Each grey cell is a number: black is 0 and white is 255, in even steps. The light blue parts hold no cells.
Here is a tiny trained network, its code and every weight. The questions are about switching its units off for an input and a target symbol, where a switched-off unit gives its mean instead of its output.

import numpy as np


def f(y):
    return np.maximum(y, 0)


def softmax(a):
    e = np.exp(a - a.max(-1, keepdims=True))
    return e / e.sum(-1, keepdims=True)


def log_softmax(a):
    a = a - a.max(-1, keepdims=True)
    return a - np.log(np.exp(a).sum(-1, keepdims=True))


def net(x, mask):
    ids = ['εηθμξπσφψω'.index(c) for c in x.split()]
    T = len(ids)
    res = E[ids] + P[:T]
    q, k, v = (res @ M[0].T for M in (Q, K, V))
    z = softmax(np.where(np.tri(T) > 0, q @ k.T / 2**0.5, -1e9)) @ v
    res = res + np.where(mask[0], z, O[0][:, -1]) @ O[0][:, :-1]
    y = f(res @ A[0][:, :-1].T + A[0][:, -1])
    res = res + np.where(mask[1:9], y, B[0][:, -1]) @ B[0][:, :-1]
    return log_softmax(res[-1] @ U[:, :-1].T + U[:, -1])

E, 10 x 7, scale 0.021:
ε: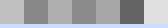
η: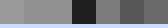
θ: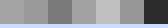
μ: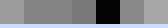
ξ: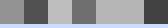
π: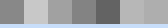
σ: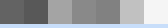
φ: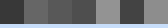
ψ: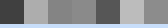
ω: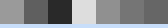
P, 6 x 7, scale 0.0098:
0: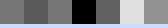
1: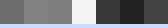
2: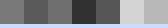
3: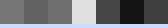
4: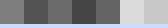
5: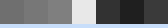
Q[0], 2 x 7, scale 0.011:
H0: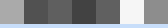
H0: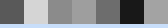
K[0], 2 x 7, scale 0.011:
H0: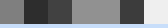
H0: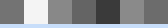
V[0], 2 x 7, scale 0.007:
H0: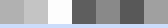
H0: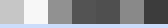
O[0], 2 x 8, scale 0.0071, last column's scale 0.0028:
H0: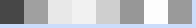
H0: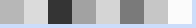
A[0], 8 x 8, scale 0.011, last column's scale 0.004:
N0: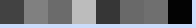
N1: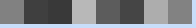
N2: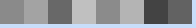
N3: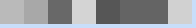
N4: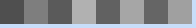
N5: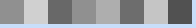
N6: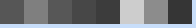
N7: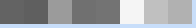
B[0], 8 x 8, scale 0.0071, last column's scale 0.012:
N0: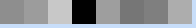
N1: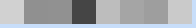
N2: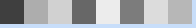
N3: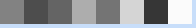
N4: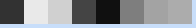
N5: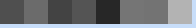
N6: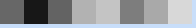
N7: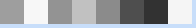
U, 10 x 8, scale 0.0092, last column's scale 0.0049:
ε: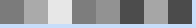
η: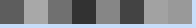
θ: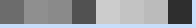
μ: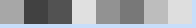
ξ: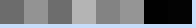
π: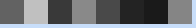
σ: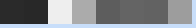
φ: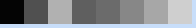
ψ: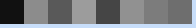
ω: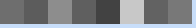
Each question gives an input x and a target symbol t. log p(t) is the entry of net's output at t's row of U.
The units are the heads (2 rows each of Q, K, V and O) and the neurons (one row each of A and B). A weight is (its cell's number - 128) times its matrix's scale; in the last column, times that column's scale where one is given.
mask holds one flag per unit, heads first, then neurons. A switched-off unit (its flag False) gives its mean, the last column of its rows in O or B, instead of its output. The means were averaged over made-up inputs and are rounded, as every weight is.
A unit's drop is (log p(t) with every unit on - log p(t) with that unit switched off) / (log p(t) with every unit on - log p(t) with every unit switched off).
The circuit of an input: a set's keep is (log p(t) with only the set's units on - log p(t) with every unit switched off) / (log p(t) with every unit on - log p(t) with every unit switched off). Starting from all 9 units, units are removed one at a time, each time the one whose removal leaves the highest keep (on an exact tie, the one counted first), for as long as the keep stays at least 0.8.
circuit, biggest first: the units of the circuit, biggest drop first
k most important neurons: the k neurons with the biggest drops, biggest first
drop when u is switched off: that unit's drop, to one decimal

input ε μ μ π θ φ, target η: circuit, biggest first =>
N1, N3
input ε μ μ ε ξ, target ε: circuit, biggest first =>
N7, H0
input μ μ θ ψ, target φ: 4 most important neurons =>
N7, N4, N0, N2
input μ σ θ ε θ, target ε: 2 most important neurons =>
N3, N2
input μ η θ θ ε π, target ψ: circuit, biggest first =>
N5, H0, N1
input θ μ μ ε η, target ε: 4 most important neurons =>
N3, N7, N5, N6
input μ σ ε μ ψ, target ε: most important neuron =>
N7
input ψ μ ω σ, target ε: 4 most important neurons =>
N3, N1, N7, N5
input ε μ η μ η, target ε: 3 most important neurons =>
N3, N7, N6
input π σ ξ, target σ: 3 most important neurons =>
N3, N6, N1
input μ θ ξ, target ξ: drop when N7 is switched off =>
0.7
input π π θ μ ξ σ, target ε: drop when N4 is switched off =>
0.0
